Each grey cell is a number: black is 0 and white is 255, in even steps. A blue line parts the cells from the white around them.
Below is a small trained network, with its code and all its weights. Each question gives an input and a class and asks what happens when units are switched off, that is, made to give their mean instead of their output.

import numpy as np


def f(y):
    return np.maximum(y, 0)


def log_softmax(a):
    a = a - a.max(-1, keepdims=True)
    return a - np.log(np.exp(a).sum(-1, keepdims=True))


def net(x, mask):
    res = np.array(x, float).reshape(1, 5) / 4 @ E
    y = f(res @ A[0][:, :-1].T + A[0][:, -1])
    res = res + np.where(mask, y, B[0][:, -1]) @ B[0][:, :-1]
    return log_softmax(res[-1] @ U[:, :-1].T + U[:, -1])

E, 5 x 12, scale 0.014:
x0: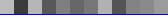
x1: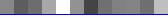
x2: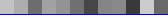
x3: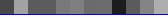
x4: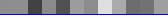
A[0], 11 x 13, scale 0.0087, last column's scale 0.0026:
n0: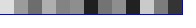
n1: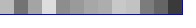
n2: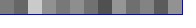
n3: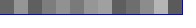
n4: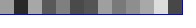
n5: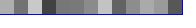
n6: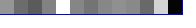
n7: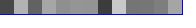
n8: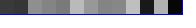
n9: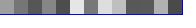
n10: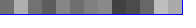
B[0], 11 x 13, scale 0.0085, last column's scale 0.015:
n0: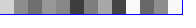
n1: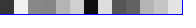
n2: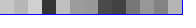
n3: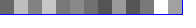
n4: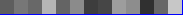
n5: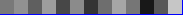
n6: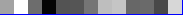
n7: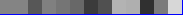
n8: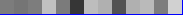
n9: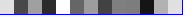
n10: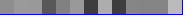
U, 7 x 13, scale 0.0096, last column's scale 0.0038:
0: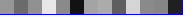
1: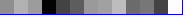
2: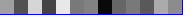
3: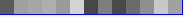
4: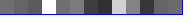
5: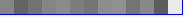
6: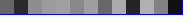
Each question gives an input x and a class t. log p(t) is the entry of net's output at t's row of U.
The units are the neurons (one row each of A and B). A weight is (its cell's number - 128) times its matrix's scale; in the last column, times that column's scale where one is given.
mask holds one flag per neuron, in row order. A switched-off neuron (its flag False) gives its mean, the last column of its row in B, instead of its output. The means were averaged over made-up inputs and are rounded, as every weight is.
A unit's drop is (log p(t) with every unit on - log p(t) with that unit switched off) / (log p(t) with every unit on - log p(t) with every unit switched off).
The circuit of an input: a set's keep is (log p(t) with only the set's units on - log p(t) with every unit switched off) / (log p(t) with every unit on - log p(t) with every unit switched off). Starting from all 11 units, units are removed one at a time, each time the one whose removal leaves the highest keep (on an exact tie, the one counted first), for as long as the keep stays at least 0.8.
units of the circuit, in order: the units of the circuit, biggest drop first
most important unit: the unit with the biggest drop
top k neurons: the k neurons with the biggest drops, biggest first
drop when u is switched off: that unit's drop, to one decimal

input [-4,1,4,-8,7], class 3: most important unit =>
n1
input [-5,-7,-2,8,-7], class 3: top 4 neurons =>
[n6, n9, n10, n0]
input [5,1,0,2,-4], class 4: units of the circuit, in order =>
[n9, n4]
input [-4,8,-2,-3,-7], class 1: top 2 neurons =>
[n6, n9]
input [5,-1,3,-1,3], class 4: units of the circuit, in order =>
[n5, n4]
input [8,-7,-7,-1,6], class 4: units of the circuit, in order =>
[n5, n6]
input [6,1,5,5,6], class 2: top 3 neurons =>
[n9, n1, n8]
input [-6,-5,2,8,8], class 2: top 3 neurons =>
[n9, n1, n6]
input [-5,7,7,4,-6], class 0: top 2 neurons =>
[n0, n9]
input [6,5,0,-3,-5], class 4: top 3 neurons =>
[n4, n9, n5]
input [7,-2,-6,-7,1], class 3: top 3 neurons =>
[n1, n0, n7]
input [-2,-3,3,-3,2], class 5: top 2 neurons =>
[n6, n8]
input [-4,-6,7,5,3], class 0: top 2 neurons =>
[n0, n6]
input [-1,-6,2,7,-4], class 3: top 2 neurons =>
[n6, n9]
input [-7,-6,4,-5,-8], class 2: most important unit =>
n2
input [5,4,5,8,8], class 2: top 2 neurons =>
[n9, n1]
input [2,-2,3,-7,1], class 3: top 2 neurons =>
[n1, n6]
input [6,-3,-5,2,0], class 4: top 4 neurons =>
[n5, n0, n4, n6]
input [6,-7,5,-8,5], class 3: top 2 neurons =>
[n1, n6]
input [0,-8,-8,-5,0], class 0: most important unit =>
n8
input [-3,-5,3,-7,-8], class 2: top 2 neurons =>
[n2, n6]
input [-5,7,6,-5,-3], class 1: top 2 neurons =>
[n6, n8]
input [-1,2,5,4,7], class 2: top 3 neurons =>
[n9, n8, n1]
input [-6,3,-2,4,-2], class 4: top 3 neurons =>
[n1, n7, n9]
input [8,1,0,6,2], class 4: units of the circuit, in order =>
[n4, n5]
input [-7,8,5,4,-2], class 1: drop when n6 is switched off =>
1.1
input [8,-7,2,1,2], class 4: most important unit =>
n5
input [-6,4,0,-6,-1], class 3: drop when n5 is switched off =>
0.3
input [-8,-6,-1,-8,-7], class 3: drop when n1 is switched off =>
0.8
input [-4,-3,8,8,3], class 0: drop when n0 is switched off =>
1.3
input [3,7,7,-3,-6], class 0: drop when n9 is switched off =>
0.3
